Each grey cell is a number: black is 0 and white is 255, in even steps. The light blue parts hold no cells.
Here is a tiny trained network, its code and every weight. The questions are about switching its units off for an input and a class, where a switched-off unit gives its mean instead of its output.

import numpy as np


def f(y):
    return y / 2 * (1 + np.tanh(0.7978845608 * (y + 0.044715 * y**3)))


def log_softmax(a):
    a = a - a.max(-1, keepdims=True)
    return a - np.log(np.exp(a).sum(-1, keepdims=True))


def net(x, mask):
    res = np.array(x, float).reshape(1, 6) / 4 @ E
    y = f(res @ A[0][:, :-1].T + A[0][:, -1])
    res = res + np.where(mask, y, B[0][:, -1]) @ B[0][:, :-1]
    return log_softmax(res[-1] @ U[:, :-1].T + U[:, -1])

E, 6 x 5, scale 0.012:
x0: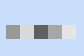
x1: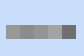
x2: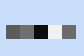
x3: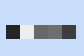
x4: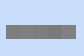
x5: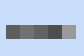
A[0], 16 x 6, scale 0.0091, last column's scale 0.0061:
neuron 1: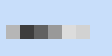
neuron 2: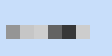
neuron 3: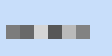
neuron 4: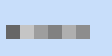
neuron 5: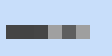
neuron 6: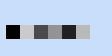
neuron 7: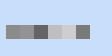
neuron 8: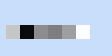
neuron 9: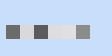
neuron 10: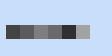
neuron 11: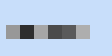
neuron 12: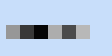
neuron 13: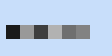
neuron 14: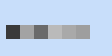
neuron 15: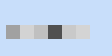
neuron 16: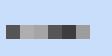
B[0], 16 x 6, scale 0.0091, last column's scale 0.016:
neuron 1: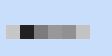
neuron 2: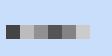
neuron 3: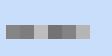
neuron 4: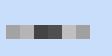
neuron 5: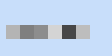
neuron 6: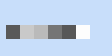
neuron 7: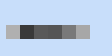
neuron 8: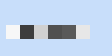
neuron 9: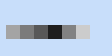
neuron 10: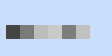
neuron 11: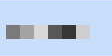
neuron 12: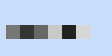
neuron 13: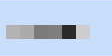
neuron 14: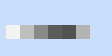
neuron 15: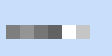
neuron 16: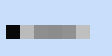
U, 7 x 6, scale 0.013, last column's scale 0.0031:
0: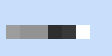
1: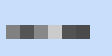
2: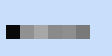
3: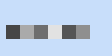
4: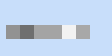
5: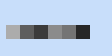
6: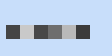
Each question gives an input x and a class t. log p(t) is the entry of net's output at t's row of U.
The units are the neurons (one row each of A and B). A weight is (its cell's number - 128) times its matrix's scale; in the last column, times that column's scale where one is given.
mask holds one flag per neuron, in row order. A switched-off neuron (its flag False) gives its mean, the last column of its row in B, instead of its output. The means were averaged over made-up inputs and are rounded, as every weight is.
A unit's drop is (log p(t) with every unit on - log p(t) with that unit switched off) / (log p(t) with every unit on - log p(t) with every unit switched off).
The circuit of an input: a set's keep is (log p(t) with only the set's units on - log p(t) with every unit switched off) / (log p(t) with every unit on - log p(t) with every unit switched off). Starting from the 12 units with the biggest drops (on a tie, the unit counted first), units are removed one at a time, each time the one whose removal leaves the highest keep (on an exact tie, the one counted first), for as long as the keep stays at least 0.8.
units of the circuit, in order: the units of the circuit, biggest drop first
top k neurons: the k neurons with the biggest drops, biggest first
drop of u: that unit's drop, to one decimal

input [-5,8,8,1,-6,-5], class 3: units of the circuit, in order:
(neuron 8)
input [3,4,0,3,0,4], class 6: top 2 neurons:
(neuron 8; neuron 11)
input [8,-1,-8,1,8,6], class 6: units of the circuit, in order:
(neuron 8; neuron 4)
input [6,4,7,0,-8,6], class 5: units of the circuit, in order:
(neuron 11; neuron 7)
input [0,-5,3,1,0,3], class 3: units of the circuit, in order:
(neuron 8; neuron 11)
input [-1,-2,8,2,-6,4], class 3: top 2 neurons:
(neuron 8; neuron 6)
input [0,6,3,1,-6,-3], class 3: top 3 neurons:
(neuron 8; neuron 11; neuron 1)
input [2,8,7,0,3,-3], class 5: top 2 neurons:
(neuron 9; neuron 11)
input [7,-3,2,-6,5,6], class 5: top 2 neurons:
(neuron 7; neuron 9)
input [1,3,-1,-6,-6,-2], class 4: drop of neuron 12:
0.1
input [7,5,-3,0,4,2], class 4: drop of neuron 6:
0.1
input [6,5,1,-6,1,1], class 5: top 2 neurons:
(neuron 7; neuron 9)
